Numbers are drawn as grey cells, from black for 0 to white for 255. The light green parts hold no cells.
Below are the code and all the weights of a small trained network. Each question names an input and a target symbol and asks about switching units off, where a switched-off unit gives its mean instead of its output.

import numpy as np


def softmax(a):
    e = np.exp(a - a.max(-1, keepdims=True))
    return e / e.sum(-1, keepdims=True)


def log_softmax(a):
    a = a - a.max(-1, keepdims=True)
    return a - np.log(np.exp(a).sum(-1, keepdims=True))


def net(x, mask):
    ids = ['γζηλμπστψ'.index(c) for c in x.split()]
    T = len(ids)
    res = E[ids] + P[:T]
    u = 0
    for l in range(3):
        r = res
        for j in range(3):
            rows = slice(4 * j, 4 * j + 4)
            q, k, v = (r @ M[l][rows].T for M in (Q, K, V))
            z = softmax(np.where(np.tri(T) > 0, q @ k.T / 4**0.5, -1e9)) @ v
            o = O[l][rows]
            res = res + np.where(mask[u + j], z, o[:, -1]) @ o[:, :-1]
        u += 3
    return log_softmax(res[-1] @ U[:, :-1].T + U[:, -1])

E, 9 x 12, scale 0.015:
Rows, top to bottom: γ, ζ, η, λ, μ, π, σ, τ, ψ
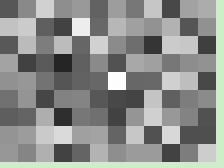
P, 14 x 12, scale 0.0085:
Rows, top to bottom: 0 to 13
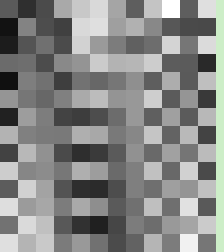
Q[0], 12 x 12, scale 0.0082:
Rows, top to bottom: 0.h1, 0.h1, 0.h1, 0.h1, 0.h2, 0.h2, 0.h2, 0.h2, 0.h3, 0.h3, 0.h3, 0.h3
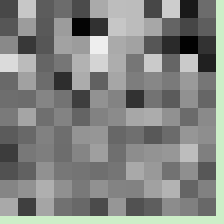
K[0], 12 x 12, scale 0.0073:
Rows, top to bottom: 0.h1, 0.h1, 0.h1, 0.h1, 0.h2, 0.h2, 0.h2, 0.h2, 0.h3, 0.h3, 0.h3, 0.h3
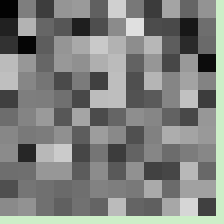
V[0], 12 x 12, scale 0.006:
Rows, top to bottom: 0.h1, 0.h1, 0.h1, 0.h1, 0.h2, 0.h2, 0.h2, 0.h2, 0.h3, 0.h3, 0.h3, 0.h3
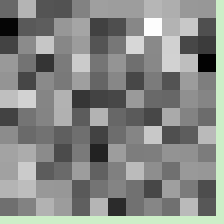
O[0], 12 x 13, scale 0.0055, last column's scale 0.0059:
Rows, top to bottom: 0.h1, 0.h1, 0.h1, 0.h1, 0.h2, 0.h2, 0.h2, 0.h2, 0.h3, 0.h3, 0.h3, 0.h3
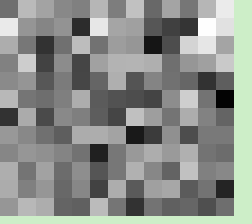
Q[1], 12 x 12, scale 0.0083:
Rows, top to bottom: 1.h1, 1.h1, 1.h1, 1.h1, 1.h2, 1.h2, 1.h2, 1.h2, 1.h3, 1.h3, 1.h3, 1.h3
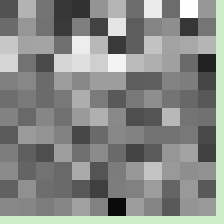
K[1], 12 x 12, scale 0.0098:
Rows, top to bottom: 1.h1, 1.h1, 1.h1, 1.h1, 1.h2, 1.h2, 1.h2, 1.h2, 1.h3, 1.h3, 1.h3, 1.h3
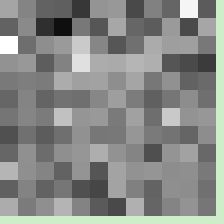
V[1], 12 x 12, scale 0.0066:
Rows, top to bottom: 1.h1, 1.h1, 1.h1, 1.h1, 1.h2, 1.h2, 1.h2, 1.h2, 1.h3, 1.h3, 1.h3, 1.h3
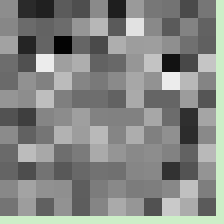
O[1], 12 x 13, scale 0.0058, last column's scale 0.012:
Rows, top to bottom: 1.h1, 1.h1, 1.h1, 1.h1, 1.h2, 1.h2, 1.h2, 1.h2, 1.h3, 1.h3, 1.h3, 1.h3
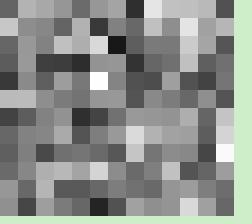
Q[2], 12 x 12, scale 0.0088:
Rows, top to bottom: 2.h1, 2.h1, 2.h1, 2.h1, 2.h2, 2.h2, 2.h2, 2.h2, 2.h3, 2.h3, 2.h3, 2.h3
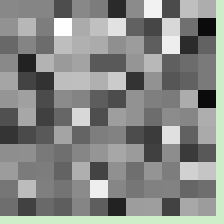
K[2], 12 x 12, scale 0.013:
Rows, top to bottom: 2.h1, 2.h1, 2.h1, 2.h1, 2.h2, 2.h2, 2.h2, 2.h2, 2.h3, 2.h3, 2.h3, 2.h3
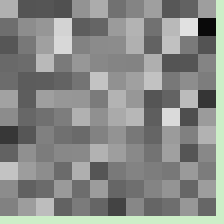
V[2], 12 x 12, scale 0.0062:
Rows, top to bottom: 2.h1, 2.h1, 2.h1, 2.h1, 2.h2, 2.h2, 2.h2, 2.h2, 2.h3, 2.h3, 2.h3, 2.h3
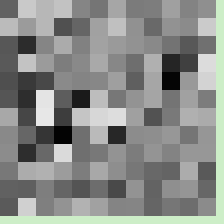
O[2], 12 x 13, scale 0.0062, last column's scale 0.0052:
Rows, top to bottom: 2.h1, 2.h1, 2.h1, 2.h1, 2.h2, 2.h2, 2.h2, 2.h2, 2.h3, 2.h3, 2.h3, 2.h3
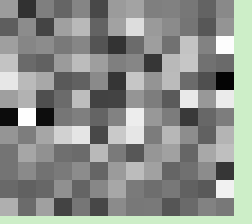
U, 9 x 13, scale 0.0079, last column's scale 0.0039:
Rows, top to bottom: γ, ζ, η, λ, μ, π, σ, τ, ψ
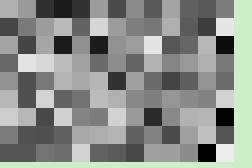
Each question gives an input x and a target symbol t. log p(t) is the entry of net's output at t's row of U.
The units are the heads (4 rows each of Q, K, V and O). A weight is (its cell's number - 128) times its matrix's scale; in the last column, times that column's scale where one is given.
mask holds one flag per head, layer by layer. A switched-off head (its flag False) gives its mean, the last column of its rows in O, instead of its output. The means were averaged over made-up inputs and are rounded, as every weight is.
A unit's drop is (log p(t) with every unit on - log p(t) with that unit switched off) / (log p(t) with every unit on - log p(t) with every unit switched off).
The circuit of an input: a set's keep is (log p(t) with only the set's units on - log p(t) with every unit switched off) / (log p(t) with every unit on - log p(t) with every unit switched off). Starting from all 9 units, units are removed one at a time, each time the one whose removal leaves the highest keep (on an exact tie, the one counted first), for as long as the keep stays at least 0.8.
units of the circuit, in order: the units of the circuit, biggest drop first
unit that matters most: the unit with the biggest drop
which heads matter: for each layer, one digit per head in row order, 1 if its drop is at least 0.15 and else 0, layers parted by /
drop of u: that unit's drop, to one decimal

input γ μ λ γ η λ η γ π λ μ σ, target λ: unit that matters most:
1.h1
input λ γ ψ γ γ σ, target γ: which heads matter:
100 / 000 / 010
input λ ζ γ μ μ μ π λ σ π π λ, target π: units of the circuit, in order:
(2.h2 0.h1)
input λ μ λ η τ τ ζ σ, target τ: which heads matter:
100 / 100 / 010
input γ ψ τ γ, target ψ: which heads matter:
100 / 100 / 000
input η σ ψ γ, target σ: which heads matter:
100 / 000 / 110
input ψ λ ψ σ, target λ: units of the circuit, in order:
(1.h1 2.h2)
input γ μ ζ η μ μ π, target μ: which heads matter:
000 / 100 / 000
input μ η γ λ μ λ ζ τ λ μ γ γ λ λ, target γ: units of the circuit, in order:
(2.h2 0.h1)
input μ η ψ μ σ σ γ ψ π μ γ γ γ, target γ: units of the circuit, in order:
(1.h1 0.h1)
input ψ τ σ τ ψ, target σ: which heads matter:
000 / 100 / 110
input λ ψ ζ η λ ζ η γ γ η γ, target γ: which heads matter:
100 / 100 / 010
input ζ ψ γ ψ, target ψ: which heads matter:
100 / 000 / 000
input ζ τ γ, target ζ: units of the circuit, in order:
(2.h2)
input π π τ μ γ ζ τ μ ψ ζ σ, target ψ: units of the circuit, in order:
(0.h1 2.h3)
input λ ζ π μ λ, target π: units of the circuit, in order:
(2.h2 1.h1)
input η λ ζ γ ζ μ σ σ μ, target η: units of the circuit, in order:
(2.h1 2.h3)
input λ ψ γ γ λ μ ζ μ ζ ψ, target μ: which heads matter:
100 / 100 / 000
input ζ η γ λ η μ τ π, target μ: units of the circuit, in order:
(1.h1 0.h1)
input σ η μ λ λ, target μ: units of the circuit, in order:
(1.h1)
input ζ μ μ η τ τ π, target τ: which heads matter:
110 / 010 / 110
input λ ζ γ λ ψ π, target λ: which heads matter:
000 / 100 / 000
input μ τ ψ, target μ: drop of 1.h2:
0.0
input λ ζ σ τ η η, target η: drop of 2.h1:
0.2
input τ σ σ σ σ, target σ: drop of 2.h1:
0.2
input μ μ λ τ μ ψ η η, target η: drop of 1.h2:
0.3
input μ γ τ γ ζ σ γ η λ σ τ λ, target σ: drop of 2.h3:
0.1
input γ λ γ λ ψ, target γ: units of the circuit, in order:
(2.h2)
